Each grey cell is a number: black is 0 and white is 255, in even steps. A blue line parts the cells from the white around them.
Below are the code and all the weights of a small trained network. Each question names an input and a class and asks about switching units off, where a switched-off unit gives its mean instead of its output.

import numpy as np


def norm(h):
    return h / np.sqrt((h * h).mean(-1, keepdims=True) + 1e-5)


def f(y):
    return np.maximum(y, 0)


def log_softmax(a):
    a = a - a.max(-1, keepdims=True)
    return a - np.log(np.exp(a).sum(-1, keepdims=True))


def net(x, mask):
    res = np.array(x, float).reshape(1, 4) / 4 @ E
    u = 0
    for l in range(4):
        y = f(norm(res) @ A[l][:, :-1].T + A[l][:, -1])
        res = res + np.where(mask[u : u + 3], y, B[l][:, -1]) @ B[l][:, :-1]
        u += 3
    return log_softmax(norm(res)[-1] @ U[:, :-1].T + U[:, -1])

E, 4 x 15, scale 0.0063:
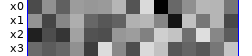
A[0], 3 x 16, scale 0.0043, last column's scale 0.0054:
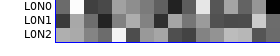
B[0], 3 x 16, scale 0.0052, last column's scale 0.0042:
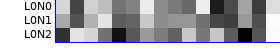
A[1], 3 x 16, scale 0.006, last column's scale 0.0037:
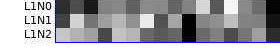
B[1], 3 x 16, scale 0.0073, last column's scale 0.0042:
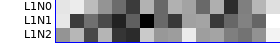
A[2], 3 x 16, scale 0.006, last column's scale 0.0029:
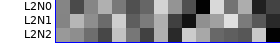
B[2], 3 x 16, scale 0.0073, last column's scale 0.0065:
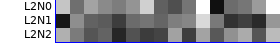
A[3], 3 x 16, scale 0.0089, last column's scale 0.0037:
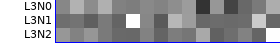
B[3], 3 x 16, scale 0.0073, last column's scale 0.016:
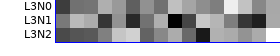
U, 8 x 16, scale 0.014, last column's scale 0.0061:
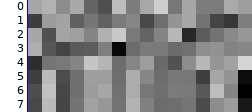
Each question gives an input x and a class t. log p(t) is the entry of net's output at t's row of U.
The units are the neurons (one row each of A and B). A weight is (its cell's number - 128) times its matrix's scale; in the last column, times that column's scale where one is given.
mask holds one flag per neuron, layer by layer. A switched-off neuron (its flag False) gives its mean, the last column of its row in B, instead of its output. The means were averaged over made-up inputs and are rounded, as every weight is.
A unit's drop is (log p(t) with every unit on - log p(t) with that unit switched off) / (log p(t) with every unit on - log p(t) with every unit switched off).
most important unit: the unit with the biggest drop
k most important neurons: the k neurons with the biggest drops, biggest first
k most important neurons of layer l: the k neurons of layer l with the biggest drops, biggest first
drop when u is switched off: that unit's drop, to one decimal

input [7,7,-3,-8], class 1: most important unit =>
L0N2
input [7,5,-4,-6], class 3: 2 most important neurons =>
L1N1, L3N1
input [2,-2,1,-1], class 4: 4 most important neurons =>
L2N0, L3N2, L1N2, L3N1
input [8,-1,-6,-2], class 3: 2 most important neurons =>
L1N1, L1N0
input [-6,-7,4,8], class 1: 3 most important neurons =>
L3N1, L2N0, L1N1
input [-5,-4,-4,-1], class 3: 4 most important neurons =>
L2N2, L2N0, L1N0, L3N2
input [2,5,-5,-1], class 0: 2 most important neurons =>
L1N2, L0N1
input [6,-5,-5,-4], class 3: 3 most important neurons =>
L1N1, L2N0, L1N0
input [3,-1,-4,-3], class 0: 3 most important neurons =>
L1N2, L3N1, L0N2
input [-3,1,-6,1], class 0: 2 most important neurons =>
L1N2, L3N2
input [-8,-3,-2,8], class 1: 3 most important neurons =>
L3N1, L1N1, L2N0
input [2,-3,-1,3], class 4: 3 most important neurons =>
L0N1, L2N0, L3N0
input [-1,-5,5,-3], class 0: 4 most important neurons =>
L1N0, L2N0, L1N1, L0N1
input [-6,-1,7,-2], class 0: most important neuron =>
L1N0
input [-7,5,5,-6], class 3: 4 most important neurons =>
L3N1, L2N2, L1N2, L0N1
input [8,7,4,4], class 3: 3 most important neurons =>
L1N1, L0N1, L0N0
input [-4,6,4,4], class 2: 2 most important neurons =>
L2N0, L1N1
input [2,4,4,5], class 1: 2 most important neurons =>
L3N1, L1N2
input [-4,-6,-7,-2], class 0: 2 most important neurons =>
L1N2, L2N0
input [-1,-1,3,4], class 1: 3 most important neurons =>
L3N1, L1N2, L3N2
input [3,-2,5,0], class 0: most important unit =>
L1N0
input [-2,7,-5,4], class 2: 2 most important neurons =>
L2N0, L1N0
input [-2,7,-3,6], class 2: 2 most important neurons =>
L2N0, L0N2
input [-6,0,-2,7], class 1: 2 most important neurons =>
L3N1, L1N1
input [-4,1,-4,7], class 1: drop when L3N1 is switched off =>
1.2
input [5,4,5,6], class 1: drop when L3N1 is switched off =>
1.3
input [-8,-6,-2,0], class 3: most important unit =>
L2N2
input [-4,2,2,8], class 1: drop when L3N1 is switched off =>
0.8
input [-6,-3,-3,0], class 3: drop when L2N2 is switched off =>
1.0
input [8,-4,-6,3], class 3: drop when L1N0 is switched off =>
0.1
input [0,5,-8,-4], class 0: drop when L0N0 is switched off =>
0.0
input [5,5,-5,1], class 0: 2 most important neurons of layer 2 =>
L2N2, L2N1
